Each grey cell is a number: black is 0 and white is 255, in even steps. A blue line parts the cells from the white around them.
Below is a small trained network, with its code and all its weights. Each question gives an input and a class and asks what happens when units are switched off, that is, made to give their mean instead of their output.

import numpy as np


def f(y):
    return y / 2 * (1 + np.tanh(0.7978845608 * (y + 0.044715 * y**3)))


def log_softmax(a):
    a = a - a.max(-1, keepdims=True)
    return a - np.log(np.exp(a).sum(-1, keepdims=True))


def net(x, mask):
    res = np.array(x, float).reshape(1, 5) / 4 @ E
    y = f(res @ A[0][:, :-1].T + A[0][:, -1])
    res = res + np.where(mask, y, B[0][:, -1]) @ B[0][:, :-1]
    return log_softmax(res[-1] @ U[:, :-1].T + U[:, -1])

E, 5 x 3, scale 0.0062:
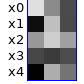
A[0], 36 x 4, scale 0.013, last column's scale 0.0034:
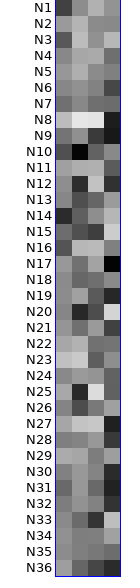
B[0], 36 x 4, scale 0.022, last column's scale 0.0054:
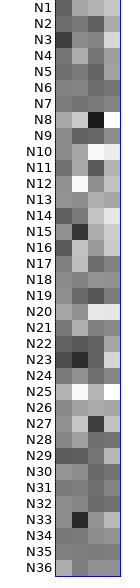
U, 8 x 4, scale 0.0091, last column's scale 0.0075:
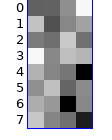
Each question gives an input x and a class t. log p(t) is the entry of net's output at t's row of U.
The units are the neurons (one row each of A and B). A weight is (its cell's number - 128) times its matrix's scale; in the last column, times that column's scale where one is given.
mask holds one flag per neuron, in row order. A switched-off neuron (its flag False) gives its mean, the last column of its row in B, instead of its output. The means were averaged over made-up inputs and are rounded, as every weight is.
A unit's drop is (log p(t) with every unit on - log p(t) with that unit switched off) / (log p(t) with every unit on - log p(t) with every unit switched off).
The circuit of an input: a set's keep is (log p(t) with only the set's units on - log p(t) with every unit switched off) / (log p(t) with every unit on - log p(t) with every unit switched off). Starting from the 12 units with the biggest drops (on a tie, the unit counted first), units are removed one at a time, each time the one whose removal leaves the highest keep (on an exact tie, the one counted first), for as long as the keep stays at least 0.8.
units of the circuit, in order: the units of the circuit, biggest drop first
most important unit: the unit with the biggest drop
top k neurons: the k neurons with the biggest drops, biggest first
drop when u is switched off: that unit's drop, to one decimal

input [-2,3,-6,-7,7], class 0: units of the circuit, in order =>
[N25]
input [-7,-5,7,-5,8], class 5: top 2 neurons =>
[N16, N1]
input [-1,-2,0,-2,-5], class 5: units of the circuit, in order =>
[N10, N15]
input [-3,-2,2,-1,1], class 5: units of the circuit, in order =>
[N15, N20]
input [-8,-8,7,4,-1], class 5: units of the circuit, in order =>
[N20, N15, N12]
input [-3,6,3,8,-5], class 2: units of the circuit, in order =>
[N8, N14]
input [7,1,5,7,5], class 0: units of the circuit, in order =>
[N25, N8]
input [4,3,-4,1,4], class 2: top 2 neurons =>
[N8, N25]
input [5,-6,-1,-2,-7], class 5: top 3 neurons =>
[N10, N8, N15]
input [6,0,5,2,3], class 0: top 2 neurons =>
[N8, N27]
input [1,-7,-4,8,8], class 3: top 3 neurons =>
[N20, N3, N23]
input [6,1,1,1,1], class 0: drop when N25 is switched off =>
0.2
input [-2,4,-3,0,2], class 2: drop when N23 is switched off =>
0.1
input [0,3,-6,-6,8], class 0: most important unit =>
N20
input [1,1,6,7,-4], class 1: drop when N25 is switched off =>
0.4
